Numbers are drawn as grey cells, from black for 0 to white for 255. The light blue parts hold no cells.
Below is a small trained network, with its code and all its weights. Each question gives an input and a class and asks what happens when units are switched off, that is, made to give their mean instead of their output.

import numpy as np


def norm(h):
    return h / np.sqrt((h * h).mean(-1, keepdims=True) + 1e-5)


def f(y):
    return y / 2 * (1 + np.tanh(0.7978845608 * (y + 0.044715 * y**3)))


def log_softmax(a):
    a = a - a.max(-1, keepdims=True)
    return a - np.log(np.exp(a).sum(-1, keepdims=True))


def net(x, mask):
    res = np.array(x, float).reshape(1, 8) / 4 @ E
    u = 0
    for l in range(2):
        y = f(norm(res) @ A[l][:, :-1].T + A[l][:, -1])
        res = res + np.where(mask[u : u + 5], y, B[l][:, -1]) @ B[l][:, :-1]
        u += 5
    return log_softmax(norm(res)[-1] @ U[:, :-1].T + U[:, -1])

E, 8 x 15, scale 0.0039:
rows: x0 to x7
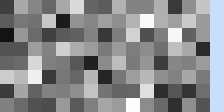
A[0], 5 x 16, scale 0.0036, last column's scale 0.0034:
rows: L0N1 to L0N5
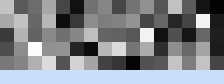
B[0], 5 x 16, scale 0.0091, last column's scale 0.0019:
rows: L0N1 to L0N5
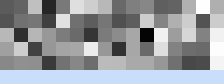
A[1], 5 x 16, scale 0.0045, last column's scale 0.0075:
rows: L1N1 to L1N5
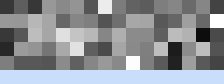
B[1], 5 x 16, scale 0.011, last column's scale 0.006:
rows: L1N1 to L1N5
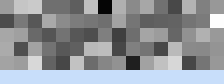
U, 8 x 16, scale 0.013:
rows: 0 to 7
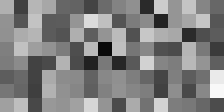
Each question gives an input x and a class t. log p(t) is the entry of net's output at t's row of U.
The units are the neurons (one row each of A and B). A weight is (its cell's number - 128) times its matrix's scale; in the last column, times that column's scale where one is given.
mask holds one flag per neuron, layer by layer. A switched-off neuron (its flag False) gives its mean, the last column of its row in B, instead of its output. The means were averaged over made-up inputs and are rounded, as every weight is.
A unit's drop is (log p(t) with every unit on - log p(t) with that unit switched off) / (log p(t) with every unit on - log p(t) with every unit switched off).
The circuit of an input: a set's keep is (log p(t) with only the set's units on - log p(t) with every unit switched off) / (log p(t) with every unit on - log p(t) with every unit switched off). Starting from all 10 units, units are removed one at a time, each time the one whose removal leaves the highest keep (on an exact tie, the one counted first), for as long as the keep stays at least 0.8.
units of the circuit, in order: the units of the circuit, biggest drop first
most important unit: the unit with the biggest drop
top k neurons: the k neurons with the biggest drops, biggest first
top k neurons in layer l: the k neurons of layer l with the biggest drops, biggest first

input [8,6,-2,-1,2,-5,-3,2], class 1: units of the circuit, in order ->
L1N4
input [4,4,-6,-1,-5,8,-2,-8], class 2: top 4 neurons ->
L0N5, L1N1, L0N4, L0N3
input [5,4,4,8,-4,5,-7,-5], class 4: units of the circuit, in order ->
L1N3, L0N3
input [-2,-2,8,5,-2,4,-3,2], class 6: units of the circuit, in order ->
L1N1, L0N3
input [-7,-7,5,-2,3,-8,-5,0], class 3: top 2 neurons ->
L1N1, L0N3
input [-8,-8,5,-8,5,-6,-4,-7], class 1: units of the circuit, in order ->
L0N1, L1N2
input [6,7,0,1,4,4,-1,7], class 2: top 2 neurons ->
L1N5, L0N1
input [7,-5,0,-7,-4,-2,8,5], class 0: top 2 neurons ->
L0N3, L0N1
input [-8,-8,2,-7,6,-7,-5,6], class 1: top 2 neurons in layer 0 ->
L0N1, L0N3
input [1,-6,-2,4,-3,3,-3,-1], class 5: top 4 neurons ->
L0N2, L1N1, L0N3, L0N4
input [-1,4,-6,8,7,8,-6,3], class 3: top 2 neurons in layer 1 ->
L1N2, L1N4
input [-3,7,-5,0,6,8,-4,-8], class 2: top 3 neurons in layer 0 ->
L0N5, L0N3, L0N4
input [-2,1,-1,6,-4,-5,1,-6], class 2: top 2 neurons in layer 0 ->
L0N5, L0N2
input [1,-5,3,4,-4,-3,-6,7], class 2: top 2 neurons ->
L1N5, L0N3
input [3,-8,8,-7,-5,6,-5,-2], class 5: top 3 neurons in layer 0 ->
L0N3, L0N4, L0N1
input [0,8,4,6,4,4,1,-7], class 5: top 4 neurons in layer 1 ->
L1N2, L1N5, L1N1, L1N4
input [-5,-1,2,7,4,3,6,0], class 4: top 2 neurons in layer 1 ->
L1N3, L1N5
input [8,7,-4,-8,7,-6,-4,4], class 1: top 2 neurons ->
L1N4, L0N3
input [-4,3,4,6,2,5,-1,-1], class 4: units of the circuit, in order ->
L1N3
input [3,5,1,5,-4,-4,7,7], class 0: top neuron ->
L0N3
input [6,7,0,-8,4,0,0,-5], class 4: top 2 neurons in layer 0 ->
L0N2, L0N1
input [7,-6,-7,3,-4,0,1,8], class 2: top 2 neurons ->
L1N5, L0N1
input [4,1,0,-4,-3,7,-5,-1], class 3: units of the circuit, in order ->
L0N3, L1N2
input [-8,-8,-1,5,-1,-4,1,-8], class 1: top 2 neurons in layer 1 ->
L1N2, L1N5
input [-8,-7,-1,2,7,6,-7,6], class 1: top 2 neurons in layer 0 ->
L0N1, L0N3
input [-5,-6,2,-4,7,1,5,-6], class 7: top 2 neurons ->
L0N4, L1N5
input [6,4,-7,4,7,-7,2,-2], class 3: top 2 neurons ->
L1N1, L0N1
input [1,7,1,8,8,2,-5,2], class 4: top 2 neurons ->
L1N3, L0N3
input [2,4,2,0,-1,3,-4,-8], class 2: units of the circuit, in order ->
L0N5
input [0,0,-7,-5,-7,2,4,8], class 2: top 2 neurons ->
L1N5, L0N4
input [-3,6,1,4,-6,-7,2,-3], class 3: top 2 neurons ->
L1N1, L0N4
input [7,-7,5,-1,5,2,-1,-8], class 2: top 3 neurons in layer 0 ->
L0N5, L0N1, L0N3
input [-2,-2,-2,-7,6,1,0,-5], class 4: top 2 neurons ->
L0N2, L1N5
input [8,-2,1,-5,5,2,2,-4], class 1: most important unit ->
L1N4
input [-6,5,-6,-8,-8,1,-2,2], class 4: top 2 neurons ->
L0N2, L0N4
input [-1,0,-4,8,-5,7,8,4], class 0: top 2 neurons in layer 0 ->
L0N3, L0N2
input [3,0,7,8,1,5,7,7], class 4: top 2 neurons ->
L1N3, L0N5
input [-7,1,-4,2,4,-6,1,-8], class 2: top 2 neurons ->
L0N5, L1N4
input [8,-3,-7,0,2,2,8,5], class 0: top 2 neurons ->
L0N3, L0N1
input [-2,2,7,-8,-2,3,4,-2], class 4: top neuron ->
L0N2
